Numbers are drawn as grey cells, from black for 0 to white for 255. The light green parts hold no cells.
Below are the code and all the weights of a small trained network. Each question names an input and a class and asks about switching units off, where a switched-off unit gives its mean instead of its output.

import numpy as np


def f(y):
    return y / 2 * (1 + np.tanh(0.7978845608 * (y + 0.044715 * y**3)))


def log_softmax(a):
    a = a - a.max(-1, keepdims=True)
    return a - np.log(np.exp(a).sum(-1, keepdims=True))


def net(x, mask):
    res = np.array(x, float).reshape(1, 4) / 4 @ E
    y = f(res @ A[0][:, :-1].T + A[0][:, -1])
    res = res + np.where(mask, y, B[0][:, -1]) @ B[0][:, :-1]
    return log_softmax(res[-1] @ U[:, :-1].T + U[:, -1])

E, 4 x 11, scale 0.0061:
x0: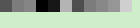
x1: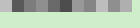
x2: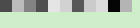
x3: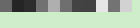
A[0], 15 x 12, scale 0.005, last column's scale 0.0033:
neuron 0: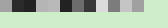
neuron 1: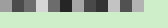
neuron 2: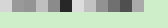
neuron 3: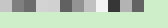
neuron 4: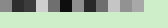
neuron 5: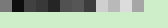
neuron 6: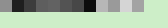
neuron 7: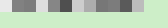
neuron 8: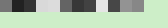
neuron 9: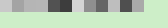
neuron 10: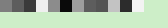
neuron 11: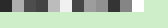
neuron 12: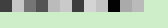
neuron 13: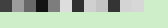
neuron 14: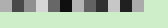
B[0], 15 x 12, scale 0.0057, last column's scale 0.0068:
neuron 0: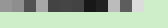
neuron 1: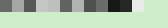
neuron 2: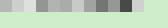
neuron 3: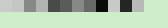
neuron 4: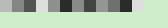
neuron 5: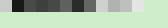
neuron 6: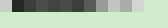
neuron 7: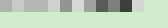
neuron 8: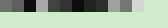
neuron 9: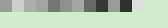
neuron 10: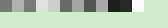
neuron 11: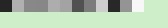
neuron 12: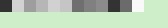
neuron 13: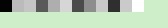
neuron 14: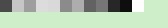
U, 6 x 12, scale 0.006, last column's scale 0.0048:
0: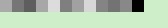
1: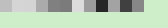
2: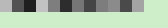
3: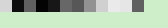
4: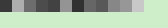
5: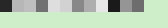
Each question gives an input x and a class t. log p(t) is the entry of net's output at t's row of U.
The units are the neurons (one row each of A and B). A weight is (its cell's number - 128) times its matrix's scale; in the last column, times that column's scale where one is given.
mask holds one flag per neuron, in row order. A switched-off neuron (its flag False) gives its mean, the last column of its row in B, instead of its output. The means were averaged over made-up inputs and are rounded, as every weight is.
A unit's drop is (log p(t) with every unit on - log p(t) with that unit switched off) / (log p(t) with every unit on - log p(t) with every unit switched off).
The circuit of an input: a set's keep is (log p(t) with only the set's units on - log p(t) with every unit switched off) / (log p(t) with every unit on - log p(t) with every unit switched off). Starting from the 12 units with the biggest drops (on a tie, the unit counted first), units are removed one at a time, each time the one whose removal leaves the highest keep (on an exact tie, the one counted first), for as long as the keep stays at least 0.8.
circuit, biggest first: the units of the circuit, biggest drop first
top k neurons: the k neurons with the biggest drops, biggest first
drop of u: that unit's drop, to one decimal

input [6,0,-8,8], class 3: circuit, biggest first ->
neuron 5
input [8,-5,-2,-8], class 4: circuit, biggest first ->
neuron 7; neuron 2
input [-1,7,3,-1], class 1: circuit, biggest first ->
neuron 3; neuron 5
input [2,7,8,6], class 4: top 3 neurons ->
neuron 8; neuron 0; neuron 3
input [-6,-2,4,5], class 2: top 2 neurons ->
neuron 8; neuron 3
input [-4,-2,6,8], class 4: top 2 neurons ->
neuron 8; neuron 0
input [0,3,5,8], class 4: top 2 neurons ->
neuron 13; neuron 12
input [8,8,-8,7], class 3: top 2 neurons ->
neuron 5; neuron 6
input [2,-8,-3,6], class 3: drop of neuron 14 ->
0.1
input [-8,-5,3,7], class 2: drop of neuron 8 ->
0.2
